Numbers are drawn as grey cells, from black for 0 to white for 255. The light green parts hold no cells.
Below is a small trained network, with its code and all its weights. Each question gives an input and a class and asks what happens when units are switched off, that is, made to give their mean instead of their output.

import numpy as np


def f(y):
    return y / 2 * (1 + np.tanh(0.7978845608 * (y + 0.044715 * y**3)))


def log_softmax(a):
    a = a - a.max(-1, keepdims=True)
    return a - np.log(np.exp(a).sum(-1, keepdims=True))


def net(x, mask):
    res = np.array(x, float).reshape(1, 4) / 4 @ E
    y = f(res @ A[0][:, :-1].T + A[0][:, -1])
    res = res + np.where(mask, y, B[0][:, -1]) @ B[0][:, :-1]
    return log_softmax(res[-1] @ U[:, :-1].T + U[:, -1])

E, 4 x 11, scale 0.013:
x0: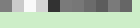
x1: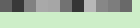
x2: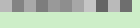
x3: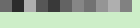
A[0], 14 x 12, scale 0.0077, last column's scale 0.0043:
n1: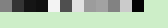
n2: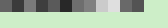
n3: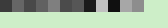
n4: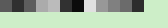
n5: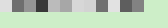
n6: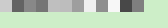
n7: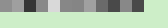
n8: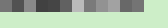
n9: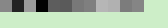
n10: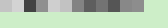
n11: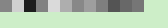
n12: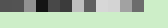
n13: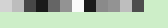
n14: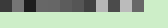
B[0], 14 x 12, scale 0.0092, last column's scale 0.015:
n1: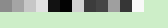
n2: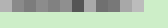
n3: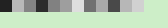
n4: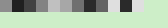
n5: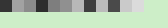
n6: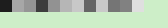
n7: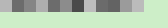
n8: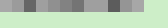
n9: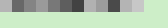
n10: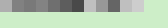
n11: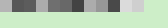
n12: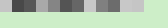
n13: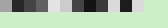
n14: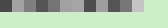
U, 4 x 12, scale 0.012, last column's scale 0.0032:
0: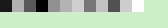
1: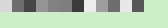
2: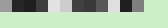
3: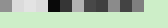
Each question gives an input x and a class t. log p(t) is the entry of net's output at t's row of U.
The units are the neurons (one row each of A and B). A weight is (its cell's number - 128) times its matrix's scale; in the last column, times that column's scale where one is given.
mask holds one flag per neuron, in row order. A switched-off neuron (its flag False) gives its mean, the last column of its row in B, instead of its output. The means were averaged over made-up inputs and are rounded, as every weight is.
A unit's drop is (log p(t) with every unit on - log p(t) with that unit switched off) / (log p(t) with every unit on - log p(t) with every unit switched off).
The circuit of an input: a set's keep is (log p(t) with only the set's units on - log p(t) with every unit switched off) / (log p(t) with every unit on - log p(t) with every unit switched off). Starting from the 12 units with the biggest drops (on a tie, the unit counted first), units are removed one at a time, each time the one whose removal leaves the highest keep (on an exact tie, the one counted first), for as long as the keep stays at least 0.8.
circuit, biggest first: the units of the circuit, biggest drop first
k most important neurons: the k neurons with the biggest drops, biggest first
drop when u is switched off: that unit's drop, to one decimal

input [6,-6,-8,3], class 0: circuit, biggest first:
n1
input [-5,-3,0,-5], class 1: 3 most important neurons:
n11, n10, n7
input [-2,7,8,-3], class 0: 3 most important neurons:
n6, n5, n13
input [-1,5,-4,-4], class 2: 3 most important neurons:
n4, n5, n6
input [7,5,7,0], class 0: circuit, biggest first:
n1, n6
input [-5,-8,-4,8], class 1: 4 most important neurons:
n12, n9, n4, n8
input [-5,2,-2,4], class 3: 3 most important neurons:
n1, n11, n10
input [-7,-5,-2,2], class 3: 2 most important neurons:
n1, n4
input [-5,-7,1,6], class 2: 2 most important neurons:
n13, n11
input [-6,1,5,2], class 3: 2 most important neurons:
n1, n3
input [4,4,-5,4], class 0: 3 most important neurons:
n1, n13, n3
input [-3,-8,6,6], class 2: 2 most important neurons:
n13, n3
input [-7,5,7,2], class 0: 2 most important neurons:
n6, n5
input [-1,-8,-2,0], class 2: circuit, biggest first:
n13
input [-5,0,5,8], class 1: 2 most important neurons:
n12, n9
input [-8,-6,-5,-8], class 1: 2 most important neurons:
n11, n10
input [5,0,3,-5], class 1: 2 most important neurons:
n1, n10
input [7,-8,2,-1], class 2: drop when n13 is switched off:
0.6
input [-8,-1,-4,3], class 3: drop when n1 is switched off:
1.5
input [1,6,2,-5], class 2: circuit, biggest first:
n4
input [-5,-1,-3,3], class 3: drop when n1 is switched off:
1.1
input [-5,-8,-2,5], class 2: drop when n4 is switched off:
0.0
